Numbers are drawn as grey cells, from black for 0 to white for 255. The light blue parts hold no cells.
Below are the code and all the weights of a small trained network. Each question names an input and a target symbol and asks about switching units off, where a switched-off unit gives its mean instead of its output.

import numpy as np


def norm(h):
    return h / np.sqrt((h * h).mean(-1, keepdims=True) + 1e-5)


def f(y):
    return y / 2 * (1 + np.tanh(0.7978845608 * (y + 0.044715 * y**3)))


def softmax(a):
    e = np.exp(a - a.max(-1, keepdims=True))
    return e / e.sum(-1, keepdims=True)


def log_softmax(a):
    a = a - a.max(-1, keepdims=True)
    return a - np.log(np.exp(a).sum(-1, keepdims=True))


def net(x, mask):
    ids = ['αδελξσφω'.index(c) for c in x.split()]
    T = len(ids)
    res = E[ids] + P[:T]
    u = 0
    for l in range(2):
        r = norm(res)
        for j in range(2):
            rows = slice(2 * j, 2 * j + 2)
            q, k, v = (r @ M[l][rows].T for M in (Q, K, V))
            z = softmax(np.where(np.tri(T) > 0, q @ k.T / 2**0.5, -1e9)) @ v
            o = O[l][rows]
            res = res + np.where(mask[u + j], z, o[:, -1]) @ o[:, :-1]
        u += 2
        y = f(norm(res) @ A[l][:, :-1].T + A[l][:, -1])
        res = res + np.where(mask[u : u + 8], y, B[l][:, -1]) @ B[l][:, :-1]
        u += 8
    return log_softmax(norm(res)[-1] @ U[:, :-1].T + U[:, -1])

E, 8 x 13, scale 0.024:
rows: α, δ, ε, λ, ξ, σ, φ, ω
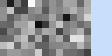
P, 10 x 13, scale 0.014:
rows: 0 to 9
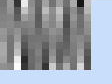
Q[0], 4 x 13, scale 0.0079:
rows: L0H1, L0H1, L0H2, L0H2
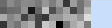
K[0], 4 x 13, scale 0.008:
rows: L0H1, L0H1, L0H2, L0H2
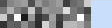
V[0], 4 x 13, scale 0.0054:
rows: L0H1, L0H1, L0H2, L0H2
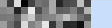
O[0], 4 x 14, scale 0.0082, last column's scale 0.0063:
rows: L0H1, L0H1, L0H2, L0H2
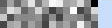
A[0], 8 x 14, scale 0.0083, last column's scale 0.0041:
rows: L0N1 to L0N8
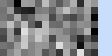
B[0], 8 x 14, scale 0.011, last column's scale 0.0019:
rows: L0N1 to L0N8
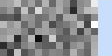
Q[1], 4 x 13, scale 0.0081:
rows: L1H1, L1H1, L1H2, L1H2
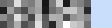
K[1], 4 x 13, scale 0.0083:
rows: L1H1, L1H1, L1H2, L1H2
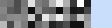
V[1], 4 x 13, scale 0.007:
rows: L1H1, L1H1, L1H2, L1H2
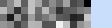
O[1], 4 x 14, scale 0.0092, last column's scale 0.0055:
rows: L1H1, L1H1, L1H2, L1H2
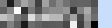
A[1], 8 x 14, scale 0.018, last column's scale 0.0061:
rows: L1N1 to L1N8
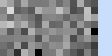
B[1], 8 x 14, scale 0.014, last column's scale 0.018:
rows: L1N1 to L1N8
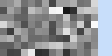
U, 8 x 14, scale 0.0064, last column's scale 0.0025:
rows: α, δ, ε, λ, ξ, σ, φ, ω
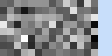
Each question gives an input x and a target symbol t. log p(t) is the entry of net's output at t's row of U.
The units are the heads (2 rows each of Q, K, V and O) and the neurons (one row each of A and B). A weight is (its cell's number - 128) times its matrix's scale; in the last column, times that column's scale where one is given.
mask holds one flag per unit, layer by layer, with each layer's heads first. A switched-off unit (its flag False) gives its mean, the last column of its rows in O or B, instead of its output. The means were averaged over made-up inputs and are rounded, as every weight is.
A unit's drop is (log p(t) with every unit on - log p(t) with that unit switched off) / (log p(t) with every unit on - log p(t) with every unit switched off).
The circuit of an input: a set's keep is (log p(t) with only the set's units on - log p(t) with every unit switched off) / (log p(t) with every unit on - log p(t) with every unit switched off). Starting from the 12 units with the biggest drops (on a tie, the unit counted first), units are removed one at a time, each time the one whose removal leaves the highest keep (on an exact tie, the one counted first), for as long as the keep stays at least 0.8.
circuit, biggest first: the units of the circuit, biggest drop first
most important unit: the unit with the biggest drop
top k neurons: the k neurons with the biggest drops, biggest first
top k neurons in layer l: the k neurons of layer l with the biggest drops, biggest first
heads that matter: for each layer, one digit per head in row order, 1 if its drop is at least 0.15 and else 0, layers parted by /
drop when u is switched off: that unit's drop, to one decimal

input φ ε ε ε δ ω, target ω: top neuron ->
[L0N6]
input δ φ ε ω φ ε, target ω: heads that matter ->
11 / 10
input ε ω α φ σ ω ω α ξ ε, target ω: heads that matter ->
01 / 10
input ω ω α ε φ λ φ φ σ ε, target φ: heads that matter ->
11 / 01
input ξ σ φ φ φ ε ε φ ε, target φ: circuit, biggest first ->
[L1H2, L1N4, L1N3]
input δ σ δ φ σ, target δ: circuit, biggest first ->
[L1H2, L0N1, L0N2]
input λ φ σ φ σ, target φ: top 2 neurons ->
[L0N4, L1N4]
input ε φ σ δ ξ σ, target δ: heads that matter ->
01 / 01
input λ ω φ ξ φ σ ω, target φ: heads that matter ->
01 / 00
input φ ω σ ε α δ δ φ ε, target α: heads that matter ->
10 / 01
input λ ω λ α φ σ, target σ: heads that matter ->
10 / 10
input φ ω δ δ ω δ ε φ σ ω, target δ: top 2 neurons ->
[L0N1, L0N2]
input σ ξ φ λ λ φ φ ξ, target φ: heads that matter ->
00 / 00
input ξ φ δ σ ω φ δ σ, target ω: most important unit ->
L0H2
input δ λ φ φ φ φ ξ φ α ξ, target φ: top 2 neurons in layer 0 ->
[L0N8, L0N7]
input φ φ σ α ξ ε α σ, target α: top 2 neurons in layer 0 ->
[L0N1, L0N8]
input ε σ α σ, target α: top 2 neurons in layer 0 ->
[L0N1, L0N4]
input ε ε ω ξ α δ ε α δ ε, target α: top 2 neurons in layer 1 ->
[L1N5, L1N4]
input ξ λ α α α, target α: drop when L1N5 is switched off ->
0.3
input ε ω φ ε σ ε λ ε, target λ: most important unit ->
L0H1
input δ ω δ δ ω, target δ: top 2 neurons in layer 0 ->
[L0N2, L0N1]
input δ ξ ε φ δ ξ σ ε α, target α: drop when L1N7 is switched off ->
-0.1
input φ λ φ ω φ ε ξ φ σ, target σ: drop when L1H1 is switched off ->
-0.1
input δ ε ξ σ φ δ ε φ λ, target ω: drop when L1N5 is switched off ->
0.0
